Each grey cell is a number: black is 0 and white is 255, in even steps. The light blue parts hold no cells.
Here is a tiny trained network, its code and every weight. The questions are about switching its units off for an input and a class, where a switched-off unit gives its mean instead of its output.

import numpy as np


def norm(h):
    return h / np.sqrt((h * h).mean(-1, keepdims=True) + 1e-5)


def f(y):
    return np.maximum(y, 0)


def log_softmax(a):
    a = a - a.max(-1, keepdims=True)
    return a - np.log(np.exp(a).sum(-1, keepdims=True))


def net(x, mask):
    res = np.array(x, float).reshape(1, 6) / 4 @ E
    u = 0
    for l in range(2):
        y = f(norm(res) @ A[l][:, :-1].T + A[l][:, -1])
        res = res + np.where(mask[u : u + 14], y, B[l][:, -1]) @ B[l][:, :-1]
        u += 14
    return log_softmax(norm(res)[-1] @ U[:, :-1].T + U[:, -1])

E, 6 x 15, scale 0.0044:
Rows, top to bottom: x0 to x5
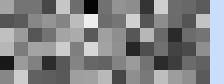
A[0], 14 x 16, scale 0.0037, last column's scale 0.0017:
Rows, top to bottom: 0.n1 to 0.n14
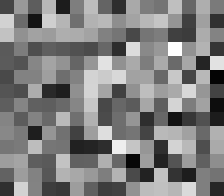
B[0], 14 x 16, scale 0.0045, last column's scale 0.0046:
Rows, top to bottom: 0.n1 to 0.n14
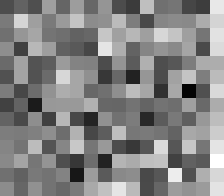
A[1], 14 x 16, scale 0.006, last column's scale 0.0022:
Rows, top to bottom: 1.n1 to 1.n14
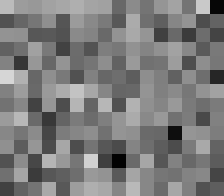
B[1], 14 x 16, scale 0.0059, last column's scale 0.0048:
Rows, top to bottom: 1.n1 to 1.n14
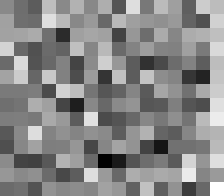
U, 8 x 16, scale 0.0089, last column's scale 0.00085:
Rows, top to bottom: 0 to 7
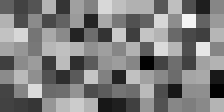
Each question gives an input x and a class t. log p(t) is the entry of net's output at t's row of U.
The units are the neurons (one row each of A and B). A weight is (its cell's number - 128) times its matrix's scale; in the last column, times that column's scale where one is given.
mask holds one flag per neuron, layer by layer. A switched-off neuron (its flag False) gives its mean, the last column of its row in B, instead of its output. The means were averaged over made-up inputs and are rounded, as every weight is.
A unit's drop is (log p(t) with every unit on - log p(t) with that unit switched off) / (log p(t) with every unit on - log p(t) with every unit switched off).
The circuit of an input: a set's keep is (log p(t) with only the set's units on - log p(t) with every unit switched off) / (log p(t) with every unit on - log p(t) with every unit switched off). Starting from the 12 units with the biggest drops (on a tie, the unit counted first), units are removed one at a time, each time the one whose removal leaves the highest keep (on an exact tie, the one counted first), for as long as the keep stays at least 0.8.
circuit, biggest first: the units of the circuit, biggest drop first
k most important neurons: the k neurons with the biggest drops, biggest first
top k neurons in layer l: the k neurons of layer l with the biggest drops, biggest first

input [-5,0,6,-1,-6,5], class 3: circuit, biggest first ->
[0.n2; 1.n1]
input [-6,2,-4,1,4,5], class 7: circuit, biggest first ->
[1.n12]
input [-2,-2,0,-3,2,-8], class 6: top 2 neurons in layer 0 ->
[0.n3; 0.n4]
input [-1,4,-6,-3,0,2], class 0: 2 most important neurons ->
[0.n4; 0.n14]
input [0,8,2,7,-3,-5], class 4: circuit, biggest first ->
[0.n9; 1.n5]
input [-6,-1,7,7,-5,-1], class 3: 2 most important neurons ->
[1.n1; 0.n2]
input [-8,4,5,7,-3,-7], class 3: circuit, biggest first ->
[0.n3; 1.n1]
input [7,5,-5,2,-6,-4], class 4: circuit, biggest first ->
[1.n5; 0.n9]
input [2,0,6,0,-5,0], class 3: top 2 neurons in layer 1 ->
[1.n1; 1.n8]
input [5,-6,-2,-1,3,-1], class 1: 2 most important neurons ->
[0.n11; 1.n4]
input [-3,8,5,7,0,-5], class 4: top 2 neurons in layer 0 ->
[0.n9; 0.n13]
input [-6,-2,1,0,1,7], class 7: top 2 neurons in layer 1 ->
[1.n12; 1.n7]
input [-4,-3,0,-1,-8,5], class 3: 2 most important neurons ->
[0.n2; 1.n7]
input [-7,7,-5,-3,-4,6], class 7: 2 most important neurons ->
[1.n12; 0.n6]
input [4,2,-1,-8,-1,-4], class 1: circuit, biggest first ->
[0.n11]
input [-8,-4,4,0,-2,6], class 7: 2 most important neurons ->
[1.n12; 0.n4]
